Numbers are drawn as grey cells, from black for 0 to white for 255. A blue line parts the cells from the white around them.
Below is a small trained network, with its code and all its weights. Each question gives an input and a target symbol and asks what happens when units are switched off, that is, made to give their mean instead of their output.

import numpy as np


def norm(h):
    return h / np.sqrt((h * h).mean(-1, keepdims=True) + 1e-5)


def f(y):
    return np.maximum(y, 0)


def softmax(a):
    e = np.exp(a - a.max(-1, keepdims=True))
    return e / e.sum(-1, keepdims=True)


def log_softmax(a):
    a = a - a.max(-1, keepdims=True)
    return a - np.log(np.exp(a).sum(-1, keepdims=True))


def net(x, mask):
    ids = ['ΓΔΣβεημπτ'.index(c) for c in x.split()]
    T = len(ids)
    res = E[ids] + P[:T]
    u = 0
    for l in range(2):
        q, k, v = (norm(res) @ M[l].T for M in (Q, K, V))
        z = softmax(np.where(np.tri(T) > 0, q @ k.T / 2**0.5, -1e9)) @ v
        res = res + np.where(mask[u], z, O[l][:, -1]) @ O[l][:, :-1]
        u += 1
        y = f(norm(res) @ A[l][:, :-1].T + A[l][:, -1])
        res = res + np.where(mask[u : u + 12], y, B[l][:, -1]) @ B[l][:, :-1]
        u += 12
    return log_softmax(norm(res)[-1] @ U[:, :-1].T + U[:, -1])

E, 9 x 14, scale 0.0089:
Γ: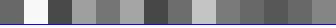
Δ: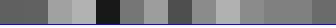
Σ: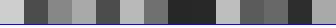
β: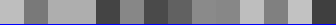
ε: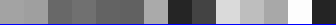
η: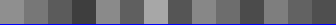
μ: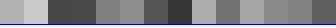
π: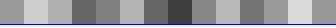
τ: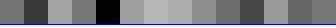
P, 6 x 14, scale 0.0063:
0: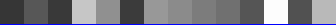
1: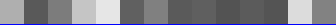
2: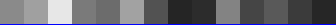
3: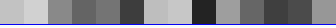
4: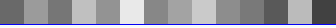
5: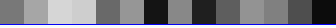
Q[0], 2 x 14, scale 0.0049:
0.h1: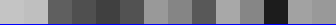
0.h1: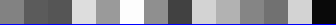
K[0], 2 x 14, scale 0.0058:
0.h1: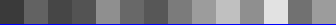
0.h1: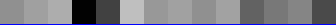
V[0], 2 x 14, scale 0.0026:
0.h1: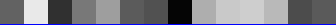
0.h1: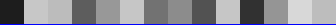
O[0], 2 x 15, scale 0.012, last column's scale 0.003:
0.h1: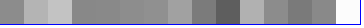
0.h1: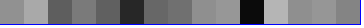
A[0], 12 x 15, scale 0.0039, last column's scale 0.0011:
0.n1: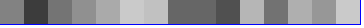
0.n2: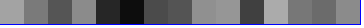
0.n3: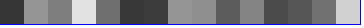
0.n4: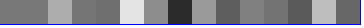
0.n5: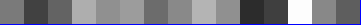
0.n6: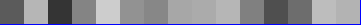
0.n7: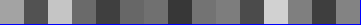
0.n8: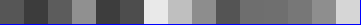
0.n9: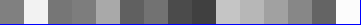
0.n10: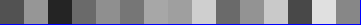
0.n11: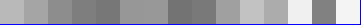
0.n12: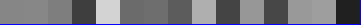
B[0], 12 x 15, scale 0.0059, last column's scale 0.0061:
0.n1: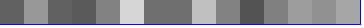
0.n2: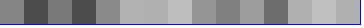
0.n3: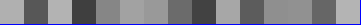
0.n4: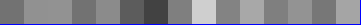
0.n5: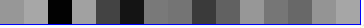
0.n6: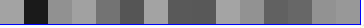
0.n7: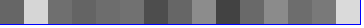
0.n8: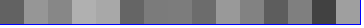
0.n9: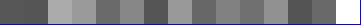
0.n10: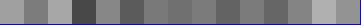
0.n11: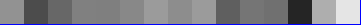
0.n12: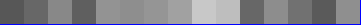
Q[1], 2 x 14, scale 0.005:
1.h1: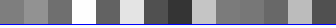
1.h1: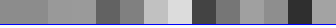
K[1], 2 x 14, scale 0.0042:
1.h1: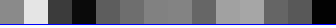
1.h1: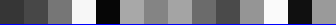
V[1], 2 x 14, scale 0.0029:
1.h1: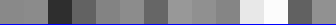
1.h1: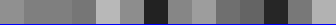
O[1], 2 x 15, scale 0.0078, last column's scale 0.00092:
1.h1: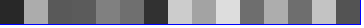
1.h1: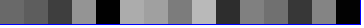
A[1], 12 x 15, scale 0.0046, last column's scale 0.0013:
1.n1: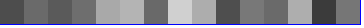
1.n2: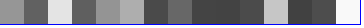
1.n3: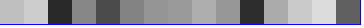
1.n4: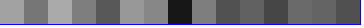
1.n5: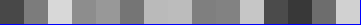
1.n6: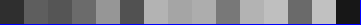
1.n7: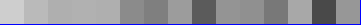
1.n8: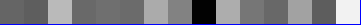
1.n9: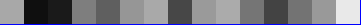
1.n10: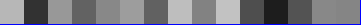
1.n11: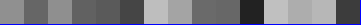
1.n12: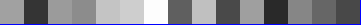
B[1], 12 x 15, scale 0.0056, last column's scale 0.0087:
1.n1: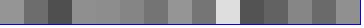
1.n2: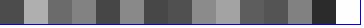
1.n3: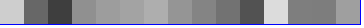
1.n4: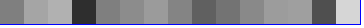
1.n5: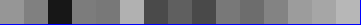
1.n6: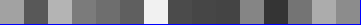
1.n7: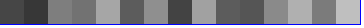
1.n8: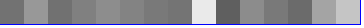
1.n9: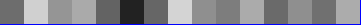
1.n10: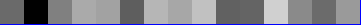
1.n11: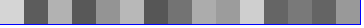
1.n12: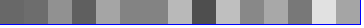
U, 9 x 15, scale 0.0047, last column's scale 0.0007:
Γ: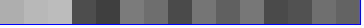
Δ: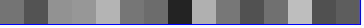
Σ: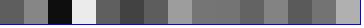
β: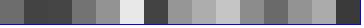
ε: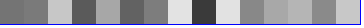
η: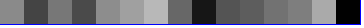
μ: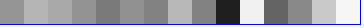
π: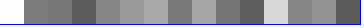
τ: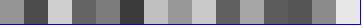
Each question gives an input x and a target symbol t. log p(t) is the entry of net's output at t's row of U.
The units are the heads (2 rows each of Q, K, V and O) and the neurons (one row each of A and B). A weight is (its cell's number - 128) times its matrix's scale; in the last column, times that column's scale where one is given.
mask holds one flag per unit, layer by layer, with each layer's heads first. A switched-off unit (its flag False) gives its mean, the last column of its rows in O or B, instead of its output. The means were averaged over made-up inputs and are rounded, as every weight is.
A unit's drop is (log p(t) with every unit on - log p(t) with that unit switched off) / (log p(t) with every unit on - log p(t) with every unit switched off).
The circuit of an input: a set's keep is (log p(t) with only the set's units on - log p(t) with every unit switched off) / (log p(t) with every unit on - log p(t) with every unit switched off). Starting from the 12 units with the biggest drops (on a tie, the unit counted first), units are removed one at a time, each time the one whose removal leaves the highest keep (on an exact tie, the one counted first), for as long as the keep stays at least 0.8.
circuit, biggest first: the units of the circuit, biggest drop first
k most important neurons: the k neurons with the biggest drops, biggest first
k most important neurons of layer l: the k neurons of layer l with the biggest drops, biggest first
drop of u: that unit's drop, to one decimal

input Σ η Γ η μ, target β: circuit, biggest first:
(1.n12 1.n1 0.n7)
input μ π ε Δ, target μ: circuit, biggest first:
(0.h1)
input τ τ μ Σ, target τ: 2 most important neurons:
(1.n10 1.n9)
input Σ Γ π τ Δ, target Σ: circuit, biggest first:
(0.h1 0.n5)
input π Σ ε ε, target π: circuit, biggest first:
(0.h1 1.n3 0.n2 1.n11)
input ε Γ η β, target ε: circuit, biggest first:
(1.h1 0.n11)
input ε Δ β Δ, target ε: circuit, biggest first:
(1.h1 0.n9 0.n11)
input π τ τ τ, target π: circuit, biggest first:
(0.h1 1.n3 1.n11)
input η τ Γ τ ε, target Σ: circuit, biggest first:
(0.h1 0.n5 1.n9)
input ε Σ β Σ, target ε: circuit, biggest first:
(1.h1 0.n11 0.n9)
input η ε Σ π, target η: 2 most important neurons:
(1.n5 0.n11)
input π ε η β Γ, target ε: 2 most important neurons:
(1.n12 0.n6)
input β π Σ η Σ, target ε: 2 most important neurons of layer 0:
(0.n7 0.n9)
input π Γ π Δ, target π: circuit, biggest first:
(0.h1 1.n3 0.n2)
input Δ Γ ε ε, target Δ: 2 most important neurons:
(1.n7 1.n8)
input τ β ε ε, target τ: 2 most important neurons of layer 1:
(1.n8 1.n2)
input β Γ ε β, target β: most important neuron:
(1.n5)
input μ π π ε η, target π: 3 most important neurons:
(1.n3 1.n2 1.n11)
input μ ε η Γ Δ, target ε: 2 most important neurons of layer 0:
(0.n9 0.n7)
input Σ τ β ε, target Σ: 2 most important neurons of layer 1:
(1.n4 1.n5)
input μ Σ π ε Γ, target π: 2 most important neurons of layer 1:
(1.n3 1.n2)
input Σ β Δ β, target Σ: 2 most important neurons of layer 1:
(1.n5 1.n10)
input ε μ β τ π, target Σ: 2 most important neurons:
(0.n5 1.n9)
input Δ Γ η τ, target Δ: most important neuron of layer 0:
(0.n8)
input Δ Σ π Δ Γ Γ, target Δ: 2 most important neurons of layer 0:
(0.n3 0.n7)
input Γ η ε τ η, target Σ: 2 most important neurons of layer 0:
(0.n5 0.n3)
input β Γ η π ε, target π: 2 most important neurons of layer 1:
(1.n3 1.n2)
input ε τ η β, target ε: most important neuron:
(0.n11)
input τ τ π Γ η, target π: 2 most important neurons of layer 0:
(0.n2 0.n9)
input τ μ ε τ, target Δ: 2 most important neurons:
(0.n8 0.n11)
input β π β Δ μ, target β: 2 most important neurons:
(1.n12 1.n1)
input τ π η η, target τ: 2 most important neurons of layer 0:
(0.n2 0.n8)
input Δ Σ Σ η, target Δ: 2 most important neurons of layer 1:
(1.n7 1.n8)
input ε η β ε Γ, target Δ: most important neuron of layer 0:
(0.n6)
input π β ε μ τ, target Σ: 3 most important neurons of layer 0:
(0.n5 0.n8 0.n3)
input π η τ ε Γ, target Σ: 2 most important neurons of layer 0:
(0.n5 0.n6)
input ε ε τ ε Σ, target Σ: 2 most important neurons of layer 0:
(0.n5 0.n3)
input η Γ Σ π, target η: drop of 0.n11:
0.2
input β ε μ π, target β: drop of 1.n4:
0.1
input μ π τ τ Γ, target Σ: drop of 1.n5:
0.0
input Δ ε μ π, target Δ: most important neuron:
(1.n7)
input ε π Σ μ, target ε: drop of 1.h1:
1.2
